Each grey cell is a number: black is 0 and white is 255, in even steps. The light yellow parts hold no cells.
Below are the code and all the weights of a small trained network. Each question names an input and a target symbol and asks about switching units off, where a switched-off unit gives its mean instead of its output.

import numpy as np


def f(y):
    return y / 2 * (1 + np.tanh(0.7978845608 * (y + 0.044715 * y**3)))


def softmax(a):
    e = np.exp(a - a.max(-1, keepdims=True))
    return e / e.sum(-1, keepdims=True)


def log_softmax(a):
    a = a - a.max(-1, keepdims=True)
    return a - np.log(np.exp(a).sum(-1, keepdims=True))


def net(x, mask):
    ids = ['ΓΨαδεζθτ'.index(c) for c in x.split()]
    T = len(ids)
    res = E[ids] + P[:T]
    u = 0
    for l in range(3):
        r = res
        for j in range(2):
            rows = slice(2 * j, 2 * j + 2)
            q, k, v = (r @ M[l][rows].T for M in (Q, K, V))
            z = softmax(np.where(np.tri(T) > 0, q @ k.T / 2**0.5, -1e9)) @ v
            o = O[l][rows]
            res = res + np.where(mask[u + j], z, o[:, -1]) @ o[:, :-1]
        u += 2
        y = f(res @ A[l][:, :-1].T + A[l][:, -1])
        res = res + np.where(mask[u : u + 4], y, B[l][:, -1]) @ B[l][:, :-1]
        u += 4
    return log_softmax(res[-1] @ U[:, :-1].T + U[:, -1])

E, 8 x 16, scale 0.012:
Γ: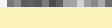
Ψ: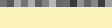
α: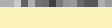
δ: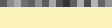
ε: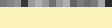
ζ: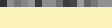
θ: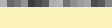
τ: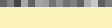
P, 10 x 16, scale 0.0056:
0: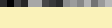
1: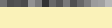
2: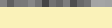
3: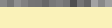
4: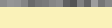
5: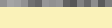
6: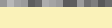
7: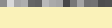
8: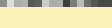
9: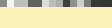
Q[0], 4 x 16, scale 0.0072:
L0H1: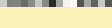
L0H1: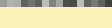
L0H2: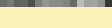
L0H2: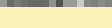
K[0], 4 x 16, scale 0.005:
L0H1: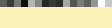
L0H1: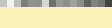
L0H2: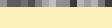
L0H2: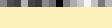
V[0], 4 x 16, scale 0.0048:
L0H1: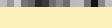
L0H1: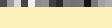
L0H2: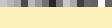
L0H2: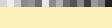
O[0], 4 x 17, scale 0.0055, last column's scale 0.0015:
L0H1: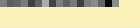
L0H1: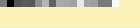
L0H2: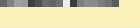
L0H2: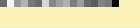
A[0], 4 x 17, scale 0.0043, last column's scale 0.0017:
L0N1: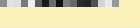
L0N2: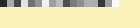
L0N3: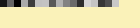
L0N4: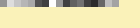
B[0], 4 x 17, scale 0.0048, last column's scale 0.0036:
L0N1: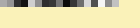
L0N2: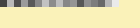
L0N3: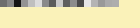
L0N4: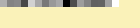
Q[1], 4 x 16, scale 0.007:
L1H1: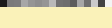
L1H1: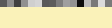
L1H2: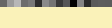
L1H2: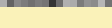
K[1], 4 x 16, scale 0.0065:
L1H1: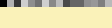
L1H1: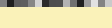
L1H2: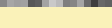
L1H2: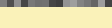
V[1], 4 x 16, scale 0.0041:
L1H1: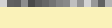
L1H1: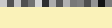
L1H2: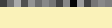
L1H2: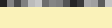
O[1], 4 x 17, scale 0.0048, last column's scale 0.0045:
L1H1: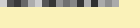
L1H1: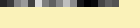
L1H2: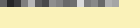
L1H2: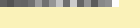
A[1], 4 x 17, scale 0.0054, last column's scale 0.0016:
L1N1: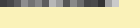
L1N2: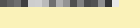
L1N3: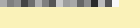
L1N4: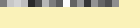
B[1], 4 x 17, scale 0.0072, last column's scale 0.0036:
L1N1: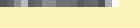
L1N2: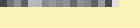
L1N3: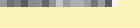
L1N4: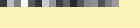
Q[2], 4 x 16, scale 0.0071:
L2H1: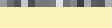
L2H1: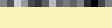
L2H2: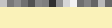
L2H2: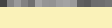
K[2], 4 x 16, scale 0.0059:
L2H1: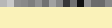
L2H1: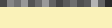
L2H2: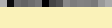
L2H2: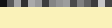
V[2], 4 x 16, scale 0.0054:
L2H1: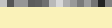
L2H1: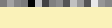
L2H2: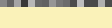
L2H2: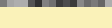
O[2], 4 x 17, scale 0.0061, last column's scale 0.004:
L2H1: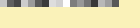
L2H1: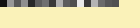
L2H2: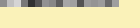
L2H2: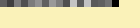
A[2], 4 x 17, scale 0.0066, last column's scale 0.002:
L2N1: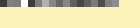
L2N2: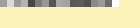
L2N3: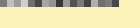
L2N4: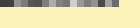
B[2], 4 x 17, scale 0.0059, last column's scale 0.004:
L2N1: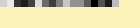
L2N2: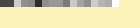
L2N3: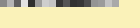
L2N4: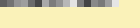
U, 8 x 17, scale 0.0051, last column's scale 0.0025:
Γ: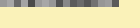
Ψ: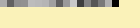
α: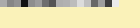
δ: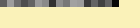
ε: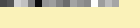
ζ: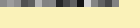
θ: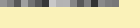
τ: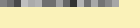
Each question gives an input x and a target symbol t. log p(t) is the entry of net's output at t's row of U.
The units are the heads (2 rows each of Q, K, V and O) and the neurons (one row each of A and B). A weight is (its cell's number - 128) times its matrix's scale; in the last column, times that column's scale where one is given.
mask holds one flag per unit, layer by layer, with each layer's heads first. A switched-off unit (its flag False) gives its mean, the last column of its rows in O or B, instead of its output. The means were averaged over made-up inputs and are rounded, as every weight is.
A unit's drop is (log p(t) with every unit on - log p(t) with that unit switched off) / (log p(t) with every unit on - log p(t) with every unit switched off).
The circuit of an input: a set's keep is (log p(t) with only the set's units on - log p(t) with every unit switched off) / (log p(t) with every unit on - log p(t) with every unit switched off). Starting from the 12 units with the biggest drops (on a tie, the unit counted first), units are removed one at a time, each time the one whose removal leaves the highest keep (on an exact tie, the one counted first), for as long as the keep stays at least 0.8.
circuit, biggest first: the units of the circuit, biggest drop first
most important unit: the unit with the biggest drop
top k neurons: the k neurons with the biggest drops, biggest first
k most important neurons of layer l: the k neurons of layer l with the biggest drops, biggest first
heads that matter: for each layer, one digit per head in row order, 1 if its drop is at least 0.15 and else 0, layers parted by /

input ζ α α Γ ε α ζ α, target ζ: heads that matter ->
11 / 01 / 11
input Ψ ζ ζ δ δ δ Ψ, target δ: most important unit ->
L2N1
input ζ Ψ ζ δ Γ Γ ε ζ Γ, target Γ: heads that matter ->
11 / 01 / 00
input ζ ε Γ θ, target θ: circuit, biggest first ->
L2H1, L0H1
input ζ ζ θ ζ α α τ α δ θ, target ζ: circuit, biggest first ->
L0H1, L2H1, L0N1, L1H2
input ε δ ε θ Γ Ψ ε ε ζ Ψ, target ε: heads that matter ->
00 / 10 / 01
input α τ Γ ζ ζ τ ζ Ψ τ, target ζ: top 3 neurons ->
L0N1, L0N4, L0N3
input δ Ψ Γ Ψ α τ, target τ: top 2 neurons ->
L0N3, L0N2
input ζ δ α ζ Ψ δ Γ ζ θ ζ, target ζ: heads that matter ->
10 / 00 / 01
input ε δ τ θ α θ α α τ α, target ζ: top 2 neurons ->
L1N4, L0N3
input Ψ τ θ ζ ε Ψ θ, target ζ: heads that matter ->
10 / 00 / 10
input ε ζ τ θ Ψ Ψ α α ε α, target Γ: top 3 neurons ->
L1N4, L2N3, L2N1
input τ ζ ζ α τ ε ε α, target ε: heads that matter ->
11 / 00 / 00
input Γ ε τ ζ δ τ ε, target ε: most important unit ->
L2H2
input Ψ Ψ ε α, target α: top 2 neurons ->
L0N1, L1N1
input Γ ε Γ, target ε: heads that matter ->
01 / 11 / 01
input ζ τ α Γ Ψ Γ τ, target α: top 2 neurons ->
L2N1, L0N3
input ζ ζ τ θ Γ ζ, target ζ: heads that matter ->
11 / 00 / 01
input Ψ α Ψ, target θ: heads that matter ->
10 / 10 / 10
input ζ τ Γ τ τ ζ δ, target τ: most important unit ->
L0N1
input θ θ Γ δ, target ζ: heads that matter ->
10 / 00 / 01
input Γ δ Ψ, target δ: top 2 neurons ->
L2N1, L1N1
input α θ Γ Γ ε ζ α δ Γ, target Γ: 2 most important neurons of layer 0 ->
L0N1, L0N4
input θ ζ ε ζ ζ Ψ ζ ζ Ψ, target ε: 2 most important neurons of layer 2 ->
L2N4, L2N1
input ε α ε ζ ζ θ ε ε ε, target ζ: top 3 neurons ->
L1N4, L0N1, L2N1
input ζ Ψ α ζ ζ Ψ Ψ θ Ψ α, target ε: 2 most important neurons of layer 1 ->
L1N4, L1N1
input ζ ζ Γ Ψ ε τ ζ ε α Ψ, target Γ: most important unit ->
L0N1
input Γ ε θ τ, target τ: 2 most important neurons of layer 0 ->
L0N3, L0N2
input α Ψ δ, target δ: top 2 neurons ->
L2N1, L1N1
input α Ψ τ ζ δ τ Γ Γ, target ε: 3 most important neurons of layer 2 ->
L2N2, L2N1, L2N3
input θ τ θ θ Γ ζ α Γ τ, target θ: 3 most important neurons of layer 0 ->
L0N4, L0N3, L0N2
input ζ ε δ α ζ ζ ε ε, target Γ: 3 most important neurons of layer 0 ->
L0N1, L0N4, L0N2
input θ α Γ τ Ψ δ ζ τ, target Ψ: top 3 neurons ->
L0N1, L0N4, L0N3
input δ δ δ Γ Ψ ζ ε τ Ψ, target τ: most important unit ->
L2H2
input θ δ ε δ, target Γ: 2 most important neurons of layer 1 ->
L1N2, L1N1
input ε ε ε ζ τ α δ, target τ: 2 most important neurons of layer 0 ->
L0N1, L0N2
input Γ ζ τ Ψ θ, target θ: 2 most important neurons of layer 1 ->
L1N1, L1N2
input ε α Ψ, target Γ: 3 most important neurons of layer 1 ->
L1N2, L1N1, L1N3
